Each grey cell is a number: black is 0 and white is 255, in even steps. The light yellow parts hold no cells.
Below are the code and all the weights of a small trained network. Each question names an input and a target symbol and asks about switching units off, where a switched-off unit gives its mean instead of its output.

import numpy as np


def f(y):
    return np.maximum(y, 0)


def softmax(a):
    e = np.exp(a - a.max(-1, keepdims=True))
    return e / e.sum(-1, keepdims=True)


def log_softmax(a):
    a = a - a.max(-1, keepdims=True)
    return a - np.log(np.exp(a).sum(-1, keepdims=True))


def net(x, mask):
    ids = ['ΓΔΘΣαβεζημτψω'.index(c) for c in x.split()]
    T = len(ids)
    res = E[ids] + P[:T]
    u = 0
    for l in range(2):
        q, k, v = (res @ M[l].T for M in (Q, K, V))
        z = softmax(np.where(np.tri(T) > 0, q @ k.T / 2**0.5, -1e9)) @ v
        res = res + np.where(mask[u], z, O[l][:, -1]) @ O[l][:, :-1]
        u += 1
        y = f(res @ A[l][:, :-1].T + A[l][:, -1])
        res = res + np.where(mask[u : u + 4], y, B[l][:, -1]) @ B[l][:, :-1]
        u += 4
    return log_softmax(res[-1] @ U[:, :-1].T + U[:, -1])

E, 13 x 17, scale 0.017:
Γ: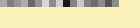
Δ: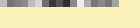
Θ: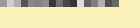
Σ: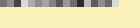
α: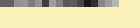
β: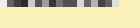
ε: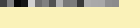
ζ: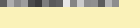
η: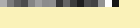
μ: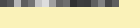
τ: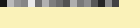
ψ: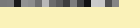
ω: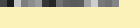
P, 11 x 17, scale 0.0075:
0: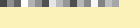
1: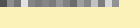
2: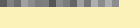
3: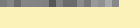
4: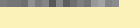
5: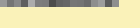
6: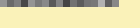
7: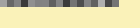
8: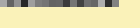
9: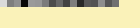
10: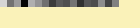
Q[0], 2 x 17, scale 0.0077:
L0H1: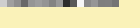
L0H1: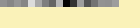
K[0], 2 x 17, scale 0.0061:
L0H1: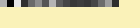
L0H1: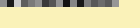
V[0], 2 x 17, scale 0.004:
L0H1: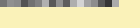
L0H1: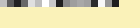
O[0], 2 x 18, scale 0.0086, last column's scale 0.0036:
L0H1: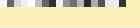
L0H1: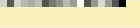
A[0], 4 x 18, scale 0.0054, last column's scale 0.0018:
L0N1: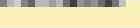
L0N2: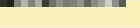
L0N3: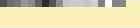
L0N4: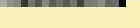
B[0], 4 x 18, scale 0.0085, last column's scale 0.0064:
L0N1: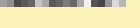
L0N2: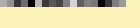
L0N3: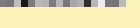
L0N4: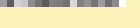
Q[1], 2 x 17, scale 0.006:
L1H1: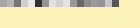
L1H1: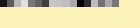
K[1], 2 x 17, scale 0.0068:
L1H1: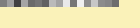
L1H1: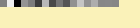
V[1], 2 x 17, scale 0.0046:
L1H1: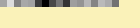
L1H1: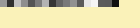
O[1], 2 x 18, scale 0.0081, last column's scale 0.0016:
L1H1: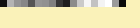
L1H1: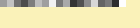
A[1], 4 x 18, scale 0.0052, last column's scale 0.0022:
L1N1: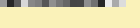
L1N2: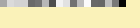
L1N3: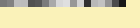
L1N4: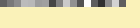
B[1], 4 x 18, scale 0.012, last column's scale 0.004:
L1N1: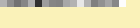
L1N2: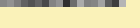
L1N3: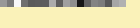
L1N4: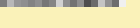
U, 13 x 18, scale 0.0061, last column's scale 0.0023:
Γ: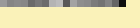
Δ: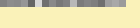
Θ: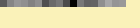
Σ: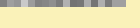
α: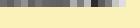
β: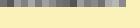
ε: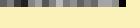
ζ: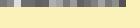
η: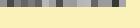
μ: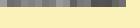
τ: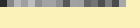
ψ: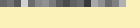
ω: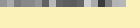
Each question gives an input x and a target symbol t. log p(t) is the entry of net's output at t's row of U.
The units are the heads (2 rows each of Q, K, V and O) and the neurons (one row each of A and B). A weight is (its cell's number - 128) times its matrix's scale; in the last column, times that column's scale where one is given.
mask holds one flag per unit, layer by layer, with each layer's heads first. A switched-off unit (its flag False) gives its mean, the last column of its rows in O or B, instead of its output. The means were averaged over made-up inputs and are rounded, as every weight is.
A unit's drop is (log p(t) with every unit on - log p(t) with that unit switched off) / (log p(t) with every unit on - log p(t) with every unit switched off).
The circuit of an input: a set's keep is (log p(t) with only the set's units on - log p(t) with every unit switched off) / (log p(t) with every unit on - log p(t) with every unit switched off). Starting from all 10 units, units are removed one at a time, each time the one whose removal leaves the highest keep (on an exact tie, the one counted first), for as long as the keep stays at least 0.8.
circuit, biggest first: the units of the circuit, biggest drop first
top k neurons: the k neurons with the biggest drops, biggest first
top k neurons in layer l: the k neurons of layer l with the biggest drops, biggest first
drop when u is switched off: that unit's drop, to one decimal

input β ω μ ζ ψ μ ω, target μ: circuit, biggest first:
(L1H1)
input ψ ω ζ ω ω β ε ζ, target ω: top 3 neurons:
(L0N4, L1N4, L1N1)
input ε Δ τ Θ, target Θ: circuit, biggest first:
(L0H1, L1N2, L1N1, L1H1)
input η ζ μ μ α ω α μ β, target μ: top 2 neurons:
(L0N4, L1N1)
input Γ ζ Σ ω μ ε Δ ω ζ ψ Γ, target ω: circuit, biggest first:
(L1H1, L0N1)
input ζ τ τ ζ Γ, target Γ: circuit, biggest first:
(L0H1, L1N2, L0N1)
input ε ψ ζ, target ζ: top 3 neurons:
(L0N3, L1N3, L0N1)
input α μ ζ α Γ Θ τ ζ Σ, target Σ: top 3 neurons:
(L1N4, L1N1, L0N3)
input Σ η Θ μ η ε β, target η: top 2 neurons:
(L0N1, L0N4)
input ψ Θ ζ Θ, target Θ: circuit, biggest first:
(L0H1, L1N2, L1H1, L1N1)
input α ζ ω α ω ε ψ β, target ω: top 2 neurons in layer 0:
(L0N4, L0N3)
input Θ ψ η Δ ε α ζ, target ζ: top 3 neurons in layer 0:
(L0N3, L0N1, L0N2)
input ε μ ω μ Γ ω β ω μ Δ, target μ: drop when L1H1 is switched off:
0.9
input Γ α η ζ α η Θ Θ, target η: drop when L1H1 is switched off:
0.1
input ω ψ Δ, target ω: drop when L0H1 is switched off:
0.2
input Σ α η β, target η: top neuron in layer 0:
(L0N4)
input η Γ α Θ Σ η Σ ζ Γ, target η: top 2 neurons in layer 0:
(L0N1, L0N4)
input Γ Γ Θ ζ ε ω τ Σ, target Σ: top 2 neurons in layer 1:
(L1N4, L1N1)
